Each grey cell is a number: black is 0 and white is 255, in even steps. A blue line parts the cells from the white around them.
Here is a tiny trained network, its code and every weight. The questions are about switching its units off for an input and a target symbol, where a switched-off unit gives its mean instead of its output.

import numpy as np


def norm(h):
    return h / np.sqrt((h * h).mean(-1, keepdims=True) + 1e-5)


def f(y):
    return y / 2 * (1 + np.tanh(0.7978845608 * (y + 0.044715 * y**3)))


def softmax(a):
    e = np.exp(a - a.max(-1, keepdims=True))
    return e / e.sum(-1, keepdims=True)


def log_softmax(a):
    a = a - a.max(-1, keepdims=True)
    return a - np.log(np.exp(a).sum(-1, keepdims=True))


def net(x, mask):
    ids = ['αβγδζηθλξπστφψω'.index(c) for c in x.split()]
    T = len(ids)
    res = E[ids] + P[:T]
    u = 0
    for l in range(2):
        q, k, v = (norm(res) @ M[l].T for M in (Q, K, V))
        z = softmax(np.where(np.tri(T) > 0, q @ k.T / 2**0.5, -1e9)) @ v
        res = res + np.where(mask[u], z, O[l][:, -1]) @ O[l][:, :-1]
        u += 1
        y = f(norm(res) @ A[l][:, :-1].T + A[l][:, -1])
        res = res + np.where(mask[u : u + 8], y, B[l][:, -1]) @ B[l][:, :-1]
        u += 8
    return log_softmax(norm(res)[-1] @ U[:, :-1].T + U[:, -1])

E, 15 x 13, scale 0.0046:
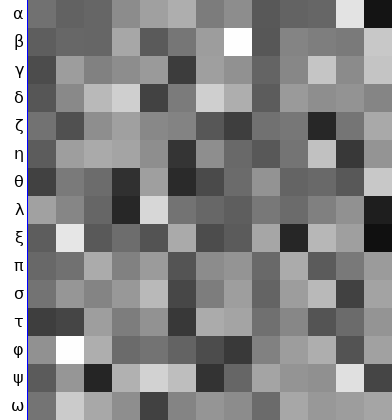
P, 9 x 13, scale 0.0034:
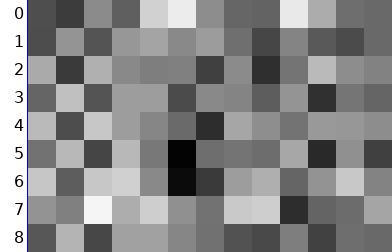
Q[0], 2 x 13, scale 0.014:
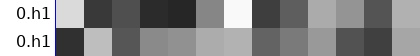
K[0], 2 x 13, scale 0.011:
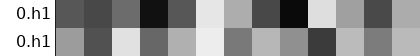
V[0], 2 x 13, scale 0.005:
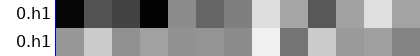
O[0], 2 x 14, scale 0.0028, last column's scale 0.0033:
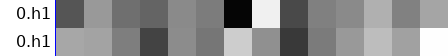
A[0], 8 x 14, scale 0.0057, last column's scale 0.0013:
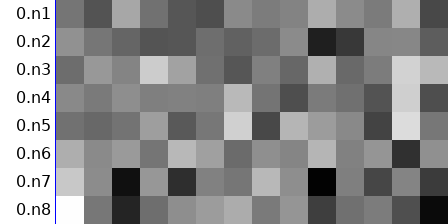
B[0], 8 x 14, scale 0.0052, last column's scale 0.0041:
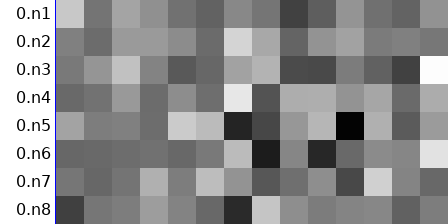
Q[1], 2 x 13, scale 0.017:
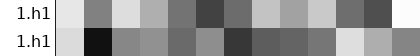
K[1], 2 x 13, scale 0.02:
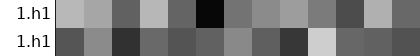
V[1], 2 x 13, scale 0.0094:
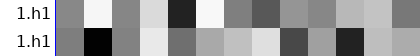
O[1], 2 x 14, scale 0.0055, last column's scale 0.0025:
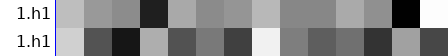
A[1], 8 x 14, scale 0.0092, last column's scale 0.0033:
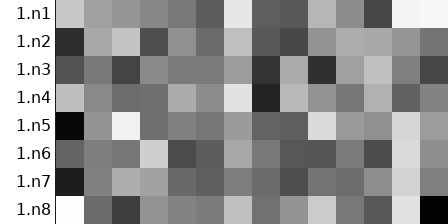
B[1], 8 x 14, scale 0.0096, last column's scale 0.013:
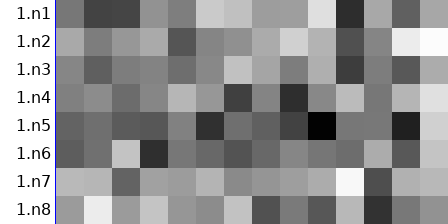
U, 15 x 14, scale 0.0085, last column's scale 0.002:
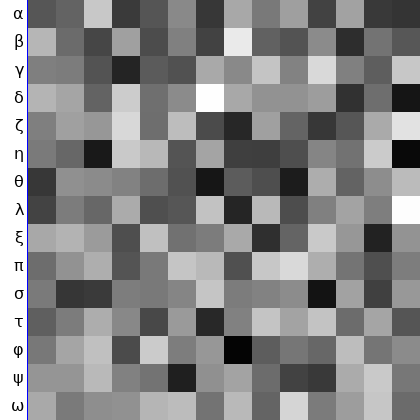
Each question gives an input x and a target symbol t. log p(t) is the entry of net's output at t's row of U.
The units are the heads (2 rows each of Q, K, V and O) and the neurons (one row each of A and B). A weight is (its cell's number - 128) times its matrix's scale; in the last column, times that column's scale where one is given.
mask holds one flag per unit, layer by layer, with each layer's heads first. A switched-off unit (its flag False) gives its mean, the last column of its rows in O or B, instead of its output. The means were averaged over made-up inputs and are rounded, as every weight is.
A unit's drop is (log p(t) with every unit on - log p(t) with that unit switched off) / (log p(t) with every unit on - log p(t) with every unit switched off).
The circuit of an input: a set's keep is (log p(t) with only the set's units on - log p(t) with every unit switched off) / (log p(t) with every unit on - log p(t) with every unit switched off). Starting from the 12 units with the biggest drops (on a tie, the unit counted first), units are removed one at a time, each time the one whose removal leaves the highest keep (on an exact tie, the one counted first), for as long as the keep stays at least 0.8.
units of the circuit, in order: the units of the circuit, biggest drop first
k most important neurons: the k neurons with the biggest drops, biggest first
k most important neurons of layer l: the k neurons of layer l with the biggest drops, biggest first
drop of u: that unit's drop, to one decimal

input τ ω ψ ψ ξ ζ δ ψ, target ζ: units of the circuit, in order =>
[1.h1]
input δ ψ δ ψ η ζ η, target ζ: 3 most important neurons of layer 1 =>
[1.n8, 1.n5, 1.n6]
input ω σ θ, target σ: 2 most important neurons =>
[1.n1, 1.n5]
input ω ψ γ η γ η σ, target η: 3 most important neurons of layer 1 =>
[1.n5, 1.n7, 1.n1]
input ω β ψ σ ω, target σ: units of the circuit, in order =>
[1.n1, 0.h1]
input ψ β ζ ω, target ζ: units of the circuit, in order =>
[0.h1, 0.n5]
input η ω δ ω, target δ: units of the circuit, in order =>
[1.h1, 0.h1, 1.n8]
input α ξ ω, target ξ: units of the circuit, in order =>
[1.h1, 0.n7]
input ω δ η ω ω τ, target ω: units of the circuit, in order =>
[0.h1, 1.n5, 1.h1, 1.n4]
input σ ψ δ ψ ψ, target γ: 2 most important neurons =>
[1.n7, 1.n6]
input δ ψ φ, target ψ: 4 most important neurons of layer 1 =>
[1.n2, 1.n5, 1.n7, 1.n6]
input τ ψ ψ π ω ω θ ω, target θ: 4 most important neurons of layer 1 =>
[1.n5, 1.n6, 1.n7, 1.n2]
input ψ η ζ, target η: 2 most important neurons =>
[1.n5, 0.n5]
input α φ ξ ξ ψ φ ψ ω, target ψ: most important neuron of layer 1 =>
[1.n2]
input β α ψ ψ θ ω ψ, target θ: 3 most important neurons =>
[1.n2, 1.n6, 1.n1]
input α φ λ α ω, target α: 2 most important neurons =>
[1.n6, 1.n2]
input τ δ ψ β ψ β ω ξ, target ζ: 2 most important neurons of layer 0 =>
[0.n7, 0.n3]
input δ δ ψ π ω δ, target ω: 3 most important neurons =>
[1.n5, 1.n4, 0.n1]
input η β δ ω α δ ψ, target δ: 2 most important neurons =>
[1.n7, 1.n3]
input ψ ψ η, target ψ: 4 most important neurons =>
[1.n2, 1.n5, 1.n7, 1.n6]
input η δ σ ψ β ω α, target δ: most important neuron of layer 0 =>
[0.n8]
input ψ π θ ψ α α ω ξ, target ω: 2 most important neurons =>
[1.n4, 1.n5]
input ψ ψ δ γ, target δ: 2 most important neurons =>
[0.n6, 1.n8]
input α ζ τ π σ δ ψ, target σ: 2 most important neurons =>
[0.n6, 1.n7]
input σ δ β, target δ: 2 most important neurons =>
[1.n8, 0.n6]
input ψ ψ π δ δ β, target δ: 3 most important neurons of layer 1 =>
[1.n8, 1.n5, 1.n4]
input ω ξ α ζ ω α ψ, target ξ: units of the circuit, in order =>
[1.n2]
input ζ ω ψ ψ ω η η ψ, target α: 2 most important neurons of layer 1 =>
[1.n6, 1.n2]
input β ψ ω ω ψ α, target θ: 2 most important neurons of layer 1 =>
[1.n2, 1.n6]
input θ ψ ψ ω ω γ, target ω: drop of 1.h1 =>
0.3
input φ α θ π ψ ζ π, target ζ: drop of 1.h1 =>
0.5
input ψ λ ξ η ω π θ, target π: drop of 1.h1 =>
0.5
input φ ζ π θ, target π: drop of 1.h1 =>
0.9
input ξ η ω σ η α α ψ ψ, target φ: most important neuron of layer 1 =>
[1.n2]
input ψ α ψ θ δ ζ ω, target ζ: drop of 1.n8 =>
0.2
